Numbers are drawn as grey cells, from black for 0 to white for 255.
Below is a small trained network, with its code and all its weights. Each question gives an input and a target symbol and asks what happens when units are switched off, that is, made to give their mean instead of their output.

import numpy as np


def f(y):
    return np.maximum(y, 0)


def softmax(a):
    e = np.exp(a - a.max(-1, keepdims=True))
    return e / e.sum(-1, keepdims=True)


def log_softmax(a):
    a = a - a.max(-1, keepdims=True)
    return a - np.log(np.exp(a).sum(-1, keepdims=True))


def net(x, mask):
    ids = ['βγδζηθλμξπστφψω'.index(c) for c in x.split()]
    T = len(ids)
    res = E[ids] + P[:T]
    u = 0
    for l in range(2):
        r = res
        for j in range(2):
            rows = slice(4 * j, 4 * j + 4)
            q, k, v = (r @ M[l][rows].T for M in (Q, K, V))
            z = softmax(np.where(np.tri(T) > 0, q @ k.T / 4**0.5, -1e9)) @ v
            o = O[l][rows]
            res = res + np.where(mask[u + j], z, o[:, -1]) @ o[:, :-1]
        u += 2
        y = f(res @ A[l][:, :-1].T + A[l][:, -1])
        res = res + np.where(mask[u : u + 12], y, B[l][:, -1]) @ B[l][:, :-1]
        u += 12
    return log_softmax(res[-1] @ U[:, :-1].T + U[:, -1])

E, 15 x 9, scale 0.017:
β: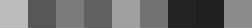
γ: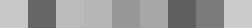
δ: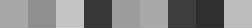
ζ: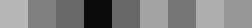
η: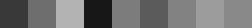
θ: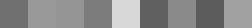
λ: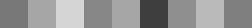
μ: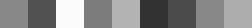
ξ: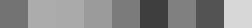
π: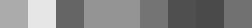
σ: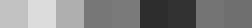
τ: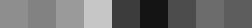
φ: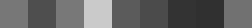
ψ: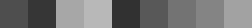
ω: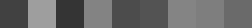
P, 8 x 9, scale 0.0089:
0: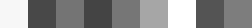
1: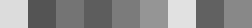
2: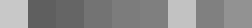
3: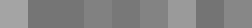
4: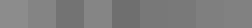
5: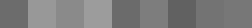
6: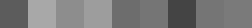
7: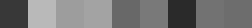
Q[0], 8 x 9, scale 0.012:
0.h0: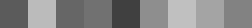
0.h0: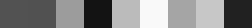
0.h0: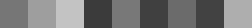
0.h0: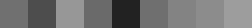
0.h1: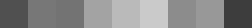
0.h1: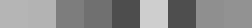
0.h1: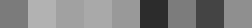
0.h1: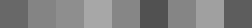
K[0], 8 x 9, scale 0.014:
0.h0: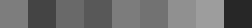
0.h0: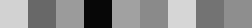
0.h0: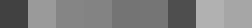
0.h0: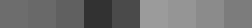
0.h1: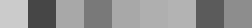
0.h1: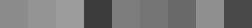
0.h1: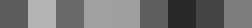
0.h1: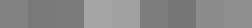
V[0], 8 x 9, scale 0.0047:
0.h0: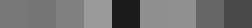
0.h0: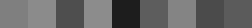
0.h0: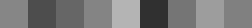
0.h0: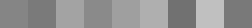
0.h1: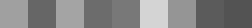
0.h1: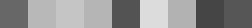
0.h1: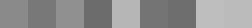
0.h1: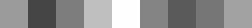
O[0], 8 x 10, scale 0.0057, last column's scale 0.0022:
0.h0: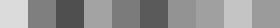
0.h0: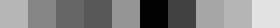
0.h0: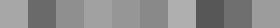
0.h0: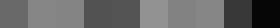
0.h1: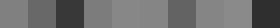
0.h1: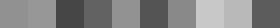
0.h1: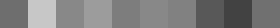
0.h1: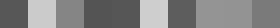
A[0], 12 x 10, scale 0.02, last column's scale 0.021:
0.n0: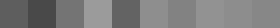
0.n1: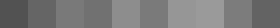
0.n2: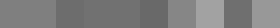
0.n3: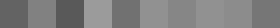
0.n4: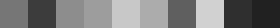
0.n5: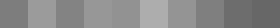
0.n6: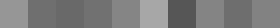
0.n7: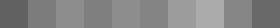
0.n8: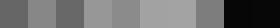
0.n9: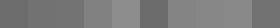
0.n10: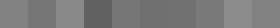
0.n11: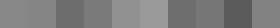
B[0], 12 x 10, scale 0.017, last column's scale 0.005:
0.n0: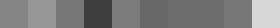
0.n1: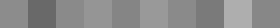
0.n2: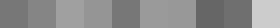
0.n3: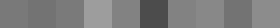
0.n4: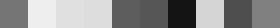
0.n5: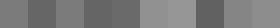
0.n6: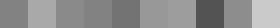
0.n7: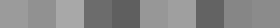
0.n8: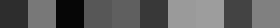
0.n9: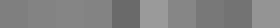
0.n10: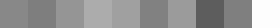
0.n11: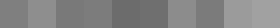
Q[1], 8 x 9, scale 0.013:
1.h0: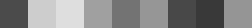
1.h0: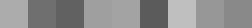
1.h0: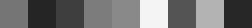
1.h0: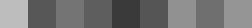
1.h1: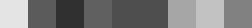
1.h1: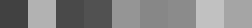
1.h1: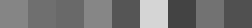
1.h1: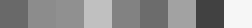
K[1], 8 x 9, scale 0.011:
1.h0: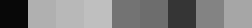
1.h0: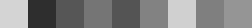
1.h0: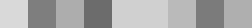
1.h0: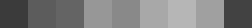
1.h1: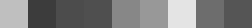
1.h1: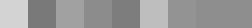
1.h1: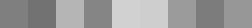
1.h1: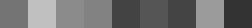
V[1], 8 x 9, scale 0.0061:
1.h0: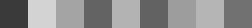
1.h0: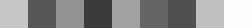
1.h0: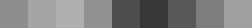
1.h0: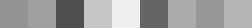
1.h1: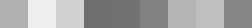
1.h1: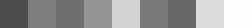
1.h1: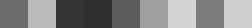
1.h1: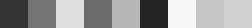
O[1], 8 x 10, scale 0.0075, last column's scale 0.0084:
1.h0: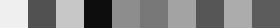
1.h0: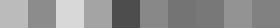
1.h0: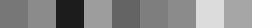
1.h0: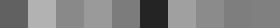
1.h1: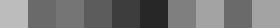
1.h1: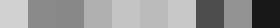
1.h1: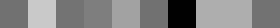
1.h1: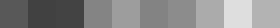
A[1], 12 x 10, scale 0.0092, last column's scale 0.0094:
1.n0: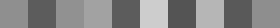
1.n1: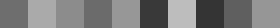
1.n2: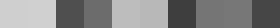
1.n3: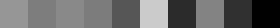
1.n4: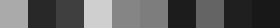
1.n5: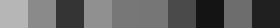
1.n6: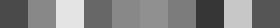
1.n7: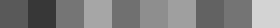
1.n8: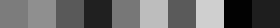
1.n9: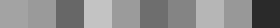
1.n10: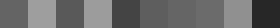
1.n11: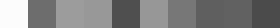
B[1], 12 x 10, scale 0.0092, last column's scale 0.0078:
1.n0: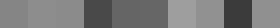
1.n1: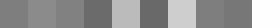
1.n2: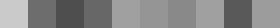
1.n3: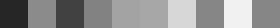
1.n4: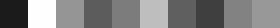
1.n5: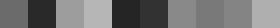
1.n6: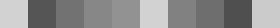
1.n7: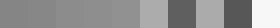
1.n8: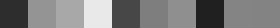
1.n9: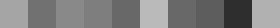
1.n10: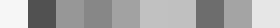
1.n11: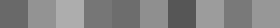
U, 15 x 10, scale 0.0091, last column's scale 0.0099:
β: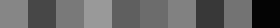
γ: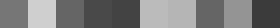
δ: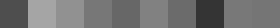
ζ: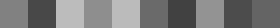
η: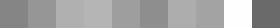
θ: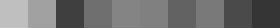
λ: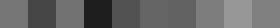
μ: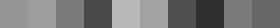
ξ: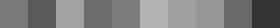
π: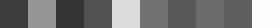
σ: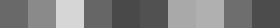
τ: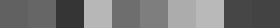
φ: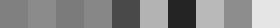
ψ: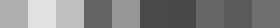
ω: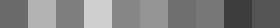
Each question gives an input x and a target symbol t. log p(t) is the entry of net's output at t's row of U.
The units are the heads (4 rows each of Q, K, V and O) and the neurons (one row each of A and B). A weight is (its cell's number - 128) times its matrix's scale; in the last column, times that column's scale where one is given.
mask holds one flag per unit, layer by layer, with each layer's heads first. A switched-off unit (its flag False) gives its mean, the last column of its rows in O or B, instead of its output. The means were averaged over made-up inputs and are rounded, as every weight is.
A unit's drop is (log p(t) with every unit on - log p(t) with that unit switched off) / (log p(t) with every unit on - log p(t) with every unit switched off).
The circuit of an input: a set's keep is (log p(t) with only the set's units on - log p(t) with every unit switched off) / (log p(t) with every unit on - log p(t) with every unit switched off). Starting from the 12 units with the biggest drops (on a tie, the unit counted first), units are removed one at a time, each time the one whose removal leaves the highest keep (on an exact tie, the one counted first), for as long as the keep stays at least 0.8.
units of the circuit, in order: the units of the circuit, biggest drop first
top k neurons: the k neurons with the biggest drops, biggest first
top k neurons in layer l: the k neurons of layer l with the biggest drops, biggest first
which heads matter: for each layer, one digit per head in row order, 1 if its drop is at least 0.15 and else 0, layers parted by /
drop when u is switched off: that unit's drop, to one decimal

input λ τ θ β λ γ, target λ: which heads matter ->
10 / 11
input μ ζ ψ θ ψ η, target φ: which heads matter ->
00 / 10
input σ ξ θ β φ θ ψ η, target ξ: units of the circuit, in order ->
1.n6, 0.n1, 1.h1
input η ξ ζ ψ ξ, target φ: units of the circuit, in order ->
0.n0, 1.h0, 1.h1
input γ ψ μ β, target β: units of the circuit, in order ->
1.n5
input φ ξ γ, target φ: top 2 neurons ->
1.n1, 0.n10
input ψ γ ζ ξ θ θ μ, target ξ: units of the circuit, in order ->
1.h1, 0.h0, 1.n6
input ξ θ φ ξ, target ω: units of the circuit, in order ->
1.h1, 1.h0
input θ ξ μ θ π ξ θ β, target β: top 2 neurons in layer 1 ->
1.n5, 1.n6
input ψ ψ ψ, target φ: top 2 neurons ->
1.n1, 0.n0
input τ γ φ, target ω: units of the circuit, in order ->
1.h0, 1.h1, 1.n7
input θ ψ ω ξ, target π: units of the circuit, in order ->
1.h0, 0.n2
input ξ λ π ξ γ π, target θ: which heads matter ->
00 / 01
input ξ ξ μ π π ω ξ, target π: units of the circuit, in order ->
1.h0
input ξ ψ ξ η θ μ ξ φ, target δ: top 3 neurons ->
1.n4, 0.n0, 1.n5
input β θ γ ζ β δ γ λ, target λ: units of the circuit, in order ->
1.h0, 1.h1, 0.h0
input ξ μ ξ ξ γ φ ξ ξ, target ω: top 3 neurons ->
0.n0, 1.n9, 0.n6
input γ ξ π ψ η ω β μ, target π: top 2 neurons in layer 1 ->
1.n10, 1.n5
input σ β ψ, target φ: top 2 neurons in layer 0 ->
0.n6, 0.n9
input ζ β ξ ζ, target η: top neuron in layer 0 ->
0.n6
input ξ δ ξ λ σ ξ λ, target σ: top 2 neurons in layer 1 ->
1.n10, 1.n6
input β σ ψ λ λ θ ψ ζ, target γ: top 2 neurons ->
0.n6, 1.n0
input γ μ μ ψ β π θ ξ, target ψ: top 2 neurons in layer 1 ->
1.n9, 1.n5
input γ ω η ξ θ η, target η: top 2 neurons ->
0.n1, 1.n9
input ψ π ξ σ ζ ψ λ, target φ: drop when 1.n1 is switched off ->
0.5
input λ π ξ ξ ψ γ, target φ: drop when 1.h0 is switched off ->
0.1
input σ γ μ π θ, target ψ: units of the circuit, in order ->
1.h1
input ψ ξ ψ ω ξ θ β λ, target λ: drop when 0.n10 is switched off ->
0.2
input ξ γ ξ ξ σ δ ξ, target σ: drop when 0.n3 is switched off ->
0.0
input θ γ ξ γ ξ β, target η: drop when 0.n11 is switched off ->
0.1
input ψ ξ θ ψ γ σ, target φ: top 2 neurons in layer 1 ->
1.n1, 1.n11
